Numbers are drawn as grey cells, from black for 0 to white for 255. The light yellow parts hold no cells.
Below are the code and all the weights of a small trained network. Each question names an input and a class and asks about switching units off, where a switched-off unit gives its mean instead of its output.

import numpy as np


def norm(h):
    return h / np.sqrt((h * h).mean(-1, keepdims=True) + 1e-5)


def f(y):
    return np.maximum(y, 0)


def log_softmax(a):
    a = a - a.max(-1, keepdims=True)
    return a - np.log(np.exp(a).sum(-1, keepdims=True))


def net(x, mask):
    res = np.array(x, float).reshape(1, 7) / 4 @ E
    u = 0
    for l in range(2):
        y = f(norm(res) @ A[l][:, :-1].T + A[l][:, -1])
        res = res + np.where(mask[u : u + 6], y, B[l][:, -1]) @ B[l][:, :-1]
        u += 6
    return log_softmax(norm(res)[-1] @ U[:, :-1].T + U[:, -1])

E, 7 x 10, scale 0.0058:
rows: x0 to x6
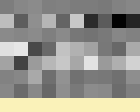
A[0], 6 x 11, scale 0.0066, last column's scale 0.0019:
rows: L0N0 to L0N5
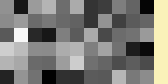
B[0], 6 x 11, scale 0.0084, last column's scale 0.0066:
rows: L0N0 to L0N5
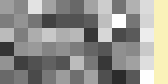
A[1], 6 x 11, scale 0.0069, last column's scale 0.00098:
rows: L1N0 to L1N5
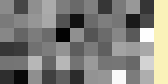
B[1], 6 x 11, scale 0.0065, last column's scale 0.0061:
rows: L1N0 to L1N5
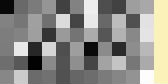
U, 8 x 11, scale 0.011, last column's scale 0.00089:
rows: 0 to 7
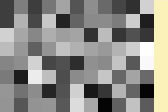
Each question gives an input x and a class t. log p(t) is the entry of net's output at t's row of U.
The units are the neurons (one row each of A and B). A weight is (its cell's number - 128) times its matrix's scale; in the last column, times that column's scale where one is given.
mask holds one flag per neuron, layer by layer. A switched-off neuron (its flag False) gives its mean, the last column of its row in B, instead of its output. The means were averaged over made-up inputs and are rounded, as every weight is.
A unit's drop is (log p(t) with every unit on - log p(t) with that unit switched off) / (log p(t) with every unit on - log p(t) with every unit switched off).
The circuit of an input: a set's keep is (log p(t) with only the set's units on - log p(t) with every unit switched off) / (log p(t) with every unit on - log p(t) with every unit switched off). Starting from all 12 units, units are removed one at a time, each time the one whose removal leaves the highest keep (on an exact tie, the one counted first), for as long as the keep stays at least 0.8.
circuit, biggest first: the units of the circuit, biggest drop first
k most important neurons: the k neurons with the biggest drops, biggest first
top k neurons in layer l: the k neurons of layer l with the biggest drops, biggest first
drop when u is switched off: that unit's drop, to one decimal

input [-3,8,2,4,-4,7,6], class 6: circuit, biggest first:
[L0N4, L0N1]
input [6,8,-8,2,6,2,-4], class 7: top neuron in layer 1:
[L1N0]
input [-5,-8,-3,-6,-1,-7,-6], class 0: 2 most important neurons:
[L0N5, L0N4]
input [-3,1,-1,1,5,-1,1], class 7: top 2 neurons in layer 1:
[L1N0, L1N1]
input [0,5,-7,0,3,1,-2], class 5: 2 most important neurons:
[L0N0, L0N5]
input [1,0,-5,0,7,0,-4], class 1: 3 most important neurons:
[L0N2, L0N0, L1N1]
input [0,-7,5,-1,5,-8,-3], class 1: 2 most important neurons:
[L0N2, L1N3]
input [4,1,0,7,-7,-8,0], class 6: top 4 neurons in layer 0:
[L0N4, L0N1, L0N0, L0N3]
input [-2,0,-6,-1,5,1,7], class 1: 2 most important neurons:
[L0N2, L0N0]
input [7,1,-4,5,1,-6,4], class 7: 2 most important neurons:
[L0N4, L0N1]
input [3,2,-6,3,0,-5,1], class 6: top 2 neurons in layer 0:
[L0N5, L0N0]
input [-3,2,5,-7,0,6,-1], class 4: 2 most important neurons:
[L0N2, L1N1]
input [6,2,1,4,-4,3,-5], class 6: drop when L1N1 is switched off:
0.0
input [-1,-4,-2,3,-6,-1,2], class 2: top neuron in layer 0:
[L0N2]
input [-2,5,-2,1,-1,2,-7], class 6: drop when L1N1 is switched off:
0.2
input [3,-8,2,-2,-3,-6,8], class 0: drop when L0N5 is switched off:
0.3
